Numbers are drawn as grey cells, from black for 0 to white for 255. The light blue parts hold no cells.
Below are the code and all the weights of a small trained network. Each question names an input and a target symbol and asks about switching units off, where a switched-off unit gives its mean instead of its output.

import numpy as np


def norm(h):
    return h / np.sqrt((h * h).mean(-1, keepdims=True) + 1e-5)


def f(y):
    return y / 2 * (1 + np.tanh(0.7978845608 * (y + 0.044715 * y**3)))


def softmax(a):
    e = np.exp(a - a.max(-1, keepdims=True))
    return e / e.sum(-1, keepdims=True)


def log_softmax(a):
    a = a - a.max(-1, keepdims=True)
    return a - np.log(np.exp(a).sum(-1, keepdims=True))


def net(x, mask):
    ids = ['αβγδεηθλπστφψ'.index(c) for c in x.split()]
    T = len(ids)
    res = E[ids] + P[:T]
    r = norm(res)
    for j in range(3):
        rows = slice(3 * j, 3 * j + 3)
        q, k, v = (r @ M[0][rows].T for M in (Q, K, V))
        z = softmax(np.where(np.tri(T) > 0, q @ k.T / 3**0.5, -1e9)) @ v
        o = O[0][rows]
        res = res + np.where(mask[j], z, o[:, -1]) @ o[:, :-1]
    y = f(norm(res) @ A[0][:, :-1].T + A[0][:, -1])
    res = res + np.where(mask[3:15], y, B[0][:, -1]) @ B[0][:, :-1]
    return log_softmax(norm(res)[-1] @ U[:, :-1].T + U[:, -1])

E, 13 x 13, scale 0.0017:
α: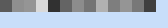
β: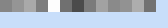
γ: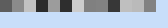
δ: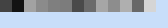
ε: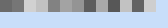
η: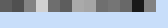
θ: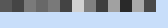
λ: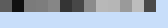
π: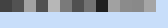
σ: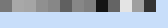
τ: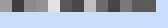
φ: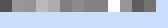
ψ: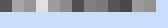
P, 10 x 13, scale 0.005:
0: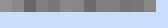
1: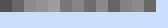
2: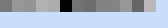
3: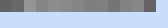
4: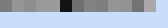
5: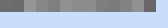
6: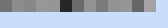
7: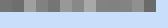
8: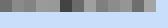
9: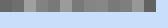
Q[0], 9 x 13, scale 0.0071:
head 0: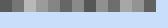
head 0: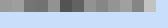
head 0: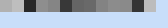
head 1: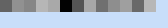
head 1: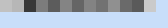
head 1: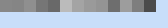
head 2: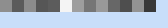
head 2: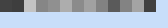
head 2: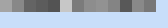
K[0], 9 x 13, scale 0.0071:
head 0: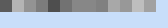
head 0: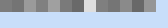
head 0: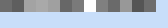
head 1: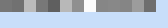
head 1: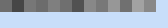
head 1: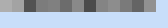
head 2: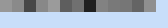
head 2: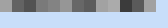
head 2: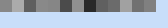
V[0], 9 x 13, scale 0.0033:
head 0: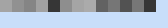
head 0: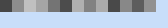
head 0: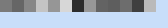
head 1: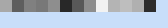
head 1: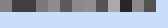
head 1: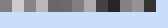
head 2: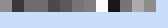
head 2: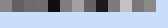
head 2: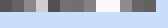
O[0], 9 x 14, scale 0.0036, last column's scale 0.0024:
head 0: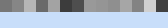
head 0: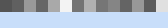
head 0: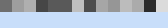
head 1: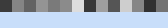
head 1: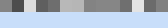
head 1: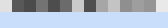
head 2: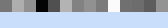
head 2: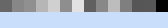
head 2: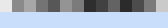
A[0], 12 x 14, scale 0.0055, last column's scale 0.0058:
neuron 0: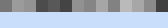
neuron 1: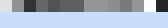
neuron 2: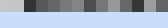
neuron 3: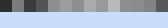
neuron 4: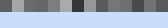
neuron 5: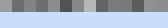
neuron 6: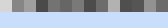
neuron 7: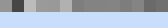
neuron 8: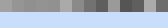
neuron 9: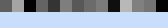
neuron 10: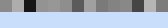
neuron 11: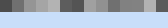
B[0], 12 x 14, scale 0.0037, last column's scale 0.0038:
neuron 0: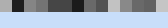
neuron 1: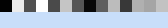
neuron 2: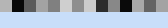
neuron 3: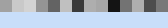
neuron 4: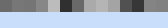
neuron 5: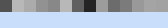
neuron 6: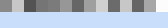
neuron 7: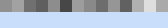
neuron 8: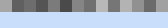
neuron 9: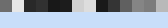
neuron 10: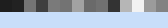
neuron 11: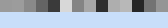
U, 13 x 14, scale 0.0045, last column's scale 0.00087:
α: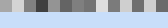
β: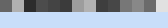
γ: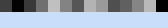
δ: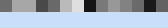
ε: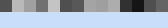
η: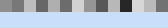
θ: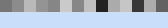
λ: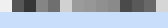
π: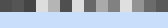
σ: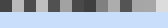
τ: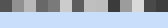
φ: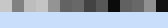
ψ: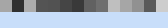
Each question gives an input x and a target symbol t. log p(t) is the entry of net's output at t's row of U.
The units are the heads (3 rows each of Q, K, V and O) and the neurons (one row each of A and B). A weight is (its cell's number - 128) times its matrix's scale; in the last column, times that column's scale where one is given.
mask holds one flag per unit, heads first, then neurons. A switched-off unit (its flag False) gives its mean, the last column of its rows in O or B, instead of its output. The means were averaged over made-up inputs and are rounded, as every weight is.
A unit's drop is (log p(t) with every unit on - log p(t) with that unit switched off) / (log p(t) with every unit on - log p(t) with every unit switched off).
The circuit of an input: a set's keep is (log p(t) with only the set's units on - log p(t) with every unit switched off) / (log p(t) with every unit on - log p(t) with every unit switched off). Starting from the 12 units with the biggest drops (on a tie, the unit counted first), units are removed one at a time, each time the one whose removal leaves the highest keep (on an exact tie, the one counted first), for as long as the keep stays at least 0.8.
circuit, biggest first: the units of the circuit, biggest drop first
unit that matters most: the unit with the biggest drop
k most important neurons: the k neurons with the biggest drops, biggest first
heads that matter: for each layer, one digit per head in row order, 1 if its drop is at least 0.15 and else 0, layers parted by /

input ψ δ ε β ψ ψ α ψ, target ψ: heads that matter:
100
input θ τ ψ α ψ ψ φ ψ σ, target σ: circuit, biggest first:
(head 1; neuron 1)
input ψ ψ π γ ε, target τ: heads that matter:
101
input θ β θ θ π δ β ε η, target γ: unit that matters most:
head 1
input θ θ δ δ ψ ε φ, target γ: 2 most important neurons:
(neuron 10; neuron 2)
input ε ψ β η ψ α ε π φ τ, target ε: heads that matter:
010
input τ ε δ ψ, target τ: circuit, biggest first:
(head 2; neuron 3)
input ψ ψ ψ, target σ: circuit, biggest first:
(head 2; neuron 1)
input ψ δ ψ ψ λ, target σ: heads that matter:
000
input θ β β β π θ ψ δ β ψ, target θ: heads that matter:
100
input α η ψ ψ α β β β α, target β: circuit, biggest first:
(head 1; neuron 9; head 2)
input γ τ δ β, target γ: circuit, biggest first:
(head 0; neuron 10)
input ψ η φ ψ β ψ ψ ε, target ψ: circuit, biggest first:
(head 0; neuron 0)
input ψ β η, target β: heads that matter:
111
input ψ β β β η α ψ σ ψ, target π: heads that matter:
011
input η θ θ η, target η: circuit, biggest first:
(neuron 7; head 1)
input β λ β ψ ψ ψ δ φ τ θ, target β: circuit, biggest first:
(neuron 9; head 2; head 0)
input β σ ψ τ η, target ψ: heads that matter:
011
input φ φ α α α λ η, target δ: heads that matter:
011
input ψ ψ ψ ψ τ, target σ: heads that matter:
000
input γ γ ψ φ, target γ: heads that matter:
100
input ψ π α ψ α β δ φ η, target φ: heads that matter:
001
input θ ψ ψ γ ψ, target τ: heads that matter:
101
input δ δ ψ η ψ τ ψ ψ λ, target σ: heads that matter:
010
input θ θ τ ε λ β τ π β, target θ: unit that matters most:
neuron 11
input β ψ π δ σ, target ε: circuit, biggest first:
(head 1; neuron 4; head 2; head 0)
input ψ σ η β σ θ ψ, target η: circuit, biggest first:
(head 1; neuron 7; head 0)
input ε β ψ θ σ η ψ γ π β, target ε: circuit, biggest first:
(head 1; neuron 4)
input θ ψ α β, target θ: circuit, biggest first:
(head 0; neuron 11)
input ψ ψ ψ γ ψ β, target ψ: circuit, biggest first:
(head 0; neuron 0)
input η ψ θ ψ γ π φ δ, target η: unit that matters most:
neuron 7
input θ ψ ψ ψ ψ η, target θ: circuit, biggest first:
(head 0; neuron 11; head 2)
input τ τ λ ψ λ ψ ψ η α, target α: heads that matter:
101
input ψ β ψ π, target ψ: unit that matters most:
head 0
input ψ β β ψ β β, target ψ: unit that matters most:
head 0
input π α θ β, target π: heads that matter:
001
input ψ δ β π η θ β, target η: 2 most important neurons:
(neuron 7; neuron 6)
